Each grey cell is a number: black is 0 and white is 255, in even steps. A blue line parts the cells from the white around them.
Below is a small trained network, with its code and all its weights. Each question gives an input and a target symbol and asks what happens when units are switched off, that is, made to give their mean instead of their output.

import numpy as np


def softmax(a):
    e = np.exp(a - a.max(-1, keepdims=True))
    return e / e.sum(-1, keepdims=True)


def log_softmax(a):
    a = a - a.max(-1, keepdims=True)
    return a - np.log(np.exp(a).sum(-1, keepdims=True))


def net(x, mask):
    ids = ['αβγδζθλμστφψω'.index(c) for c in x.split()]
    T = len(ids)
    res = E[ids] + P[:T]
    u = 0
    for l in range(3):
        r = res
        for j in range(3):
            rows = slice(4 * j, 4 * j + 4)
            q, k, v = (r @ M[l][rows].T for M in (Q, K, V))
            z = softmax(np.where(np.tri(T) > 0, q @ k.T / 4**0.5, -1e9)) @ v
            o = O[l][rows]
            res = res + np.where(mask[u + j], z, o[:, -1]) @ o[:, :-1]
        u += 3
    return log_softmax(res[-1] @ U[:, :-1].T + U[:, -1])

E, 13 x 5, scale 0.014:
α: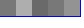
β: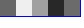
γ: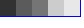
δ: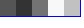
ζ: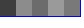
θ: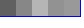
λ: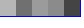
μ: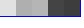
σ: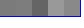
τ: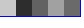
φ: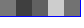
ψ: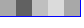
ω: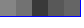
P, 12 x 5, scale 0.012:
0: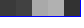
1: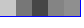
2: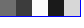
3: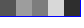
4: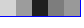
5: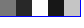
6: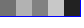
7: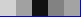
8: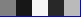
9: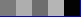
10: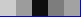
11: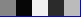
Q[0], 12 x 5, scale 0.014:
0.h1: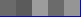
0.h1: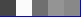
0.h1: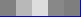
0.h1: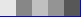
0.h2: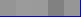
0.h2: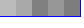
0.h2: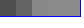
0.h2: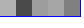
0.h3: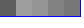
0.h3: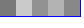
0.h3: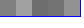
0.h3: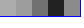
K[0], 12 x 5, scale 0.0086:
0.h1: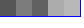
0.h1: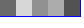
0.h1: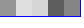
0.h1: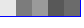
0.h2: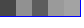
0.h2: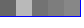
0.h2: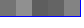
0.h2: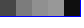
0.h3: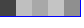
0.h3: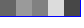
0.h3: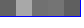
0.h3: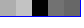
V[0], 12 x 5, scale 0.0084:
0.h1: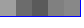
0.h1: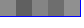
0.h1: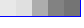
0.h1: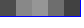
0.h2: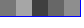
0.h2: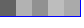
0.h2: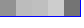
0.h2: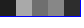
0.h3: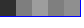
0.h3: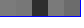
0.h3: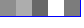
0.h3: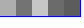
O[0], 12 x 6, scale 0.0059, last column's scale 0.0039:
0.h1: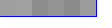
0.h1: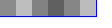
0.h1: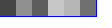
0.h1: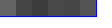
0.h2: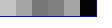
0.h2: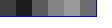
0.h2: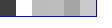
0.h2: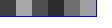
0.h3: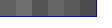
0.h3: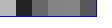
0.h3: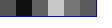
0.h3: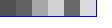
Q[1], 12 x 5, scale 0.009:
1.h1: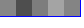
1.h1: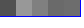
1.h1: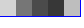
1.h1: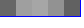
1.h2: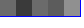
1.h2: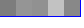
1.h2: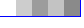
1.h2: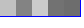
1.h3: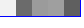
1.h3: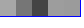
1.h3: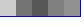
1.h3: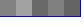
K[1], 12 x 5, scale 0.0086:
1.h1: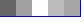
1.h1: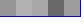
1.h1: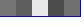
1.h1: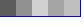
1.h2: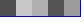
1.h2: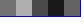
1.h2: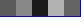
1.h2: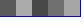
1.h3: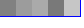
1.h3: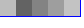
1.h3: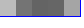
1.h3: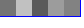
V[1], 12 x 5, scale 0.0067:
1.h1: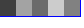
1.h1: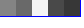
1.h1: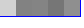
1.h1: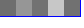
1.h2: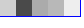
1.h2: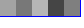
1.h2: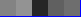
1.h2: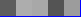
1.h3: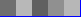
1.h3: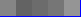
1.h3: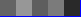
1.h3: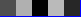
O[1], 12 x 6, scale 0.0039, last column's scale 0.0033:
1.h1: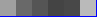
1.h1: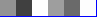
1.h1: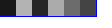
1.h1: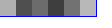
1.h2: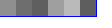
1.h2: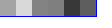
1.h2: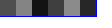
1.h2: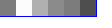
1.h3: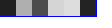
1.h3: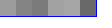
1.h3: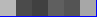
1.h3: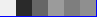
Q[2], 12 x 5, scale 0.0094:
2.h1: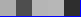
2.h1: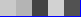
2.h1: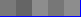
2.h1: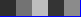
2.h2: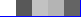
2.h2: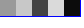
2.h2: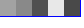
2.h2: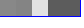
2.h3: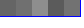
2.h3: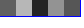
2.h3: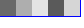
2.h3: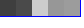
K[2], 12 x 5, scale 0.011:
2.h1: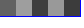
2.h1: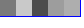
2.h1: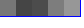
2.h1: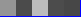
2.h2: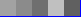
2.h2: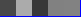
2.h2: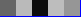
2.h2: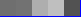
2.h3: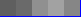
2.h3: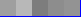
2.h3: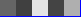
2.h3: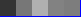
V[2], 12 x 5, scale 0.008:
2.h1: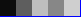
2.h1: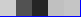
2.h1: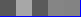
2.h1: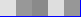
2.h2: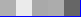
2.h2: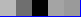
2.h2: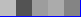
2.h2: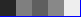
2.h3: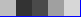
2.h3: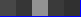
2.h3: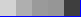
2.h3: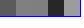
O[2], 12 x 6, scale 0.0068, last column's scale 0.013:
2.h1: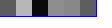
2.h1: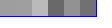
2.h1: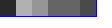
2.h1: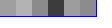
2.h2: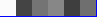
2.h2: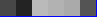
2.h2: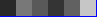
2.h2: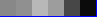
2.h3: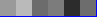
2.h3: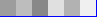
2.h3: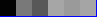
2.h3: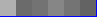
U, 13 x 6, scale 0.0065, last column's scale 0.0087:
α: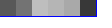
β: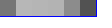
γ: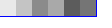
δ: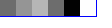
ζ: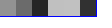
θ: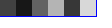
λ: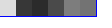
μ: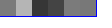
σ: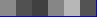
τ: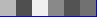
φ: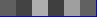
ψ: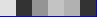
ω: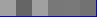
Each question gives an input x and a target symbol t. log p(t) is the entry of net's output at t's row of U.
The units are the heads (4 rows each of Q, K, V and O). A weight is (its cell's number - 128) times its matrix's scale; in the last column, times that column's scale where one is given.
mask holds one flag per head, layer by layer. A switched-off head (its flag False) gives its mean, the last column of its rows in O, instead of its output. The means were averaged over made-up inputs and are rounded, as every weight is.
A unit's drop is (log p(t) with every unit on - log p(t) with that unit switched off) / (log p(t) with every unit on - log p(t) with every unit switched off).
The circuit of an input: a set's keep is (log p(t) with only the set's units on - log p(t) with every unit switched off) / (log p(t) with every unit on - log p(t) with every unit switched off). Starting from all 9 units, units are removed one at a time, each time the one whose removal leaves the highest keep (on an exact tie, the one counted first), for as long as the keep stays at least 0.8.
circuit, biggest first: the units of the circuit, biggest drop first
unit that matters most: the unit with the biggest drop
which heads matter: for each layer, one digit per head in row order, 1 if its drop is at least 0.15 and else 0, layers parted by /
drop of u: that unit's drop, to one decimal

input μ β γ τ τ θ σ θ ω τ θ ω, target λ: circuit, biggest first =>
2.h2, 1.h1
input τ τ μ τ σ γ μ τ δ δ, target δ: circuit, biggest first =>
2.h1, 2.h3, 0.h3
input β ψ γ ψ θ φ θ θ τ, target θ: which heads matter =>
110 / 010 / 100
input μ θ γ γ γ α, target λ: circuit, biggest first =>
2.h2, 2.h3
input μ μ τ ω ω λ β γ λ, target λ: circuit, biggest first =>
2.h2, 1.h2, 1.h1
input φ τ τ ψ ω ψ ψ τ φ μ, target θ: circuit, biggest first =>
0.h1, 0.h3
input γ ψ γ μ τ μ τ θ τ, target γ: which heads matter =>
111 / 000 / 011
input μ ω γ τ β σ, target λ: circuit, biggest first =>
2.h2, 2.h3
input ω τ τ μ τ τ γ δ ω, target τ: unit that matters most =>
1.h3
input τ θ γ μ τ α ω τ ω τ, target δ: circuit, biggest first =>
2.h3, 0.h3
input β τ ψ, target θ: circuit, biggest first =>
2.h1, 0.h1
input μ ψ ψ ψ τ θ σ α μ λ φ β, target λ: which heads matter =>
000 / 100 / 010
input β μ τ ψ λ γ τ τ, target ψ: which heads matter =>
101 / 111 / 011
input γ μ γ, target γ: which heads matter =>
111 / 010 / 011
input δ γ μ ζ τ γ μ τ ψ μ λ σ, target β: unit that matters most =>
0.h1
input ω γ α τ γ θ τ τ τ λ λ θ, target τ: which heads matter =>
110 / 001 / 100
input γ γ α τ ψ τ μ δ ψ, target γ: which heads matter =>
011 / 000 / 011
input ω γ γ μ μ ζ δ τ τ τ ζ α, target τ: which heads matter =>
111 / 001 / 100
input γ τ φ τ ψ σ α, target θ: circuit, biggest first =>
0.h3, 0.h1
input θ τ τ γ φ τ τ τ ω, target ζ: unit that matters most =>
2.h1
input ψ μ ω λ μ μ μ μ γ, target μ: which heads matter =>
000 / 000 / 110
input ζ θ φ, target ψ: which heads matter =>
111 / 011 / 101
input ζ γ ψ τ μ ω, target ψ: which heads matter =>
111 / 110 / 101
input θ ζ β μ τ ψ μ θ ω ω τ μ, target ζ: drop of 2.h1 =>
0.4
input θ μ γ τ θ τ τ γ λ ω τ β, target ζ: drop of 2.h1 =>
0.5
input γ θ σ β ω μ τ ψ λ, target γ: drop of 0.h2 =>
0.3
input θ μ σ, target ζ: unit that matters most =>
2.h1
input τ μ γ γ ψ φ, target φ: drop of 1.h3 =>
0.4
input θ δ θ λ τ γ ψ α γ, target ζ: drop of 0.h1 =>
0.2
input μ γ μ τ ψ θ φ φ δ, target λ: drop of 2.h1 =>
0.1
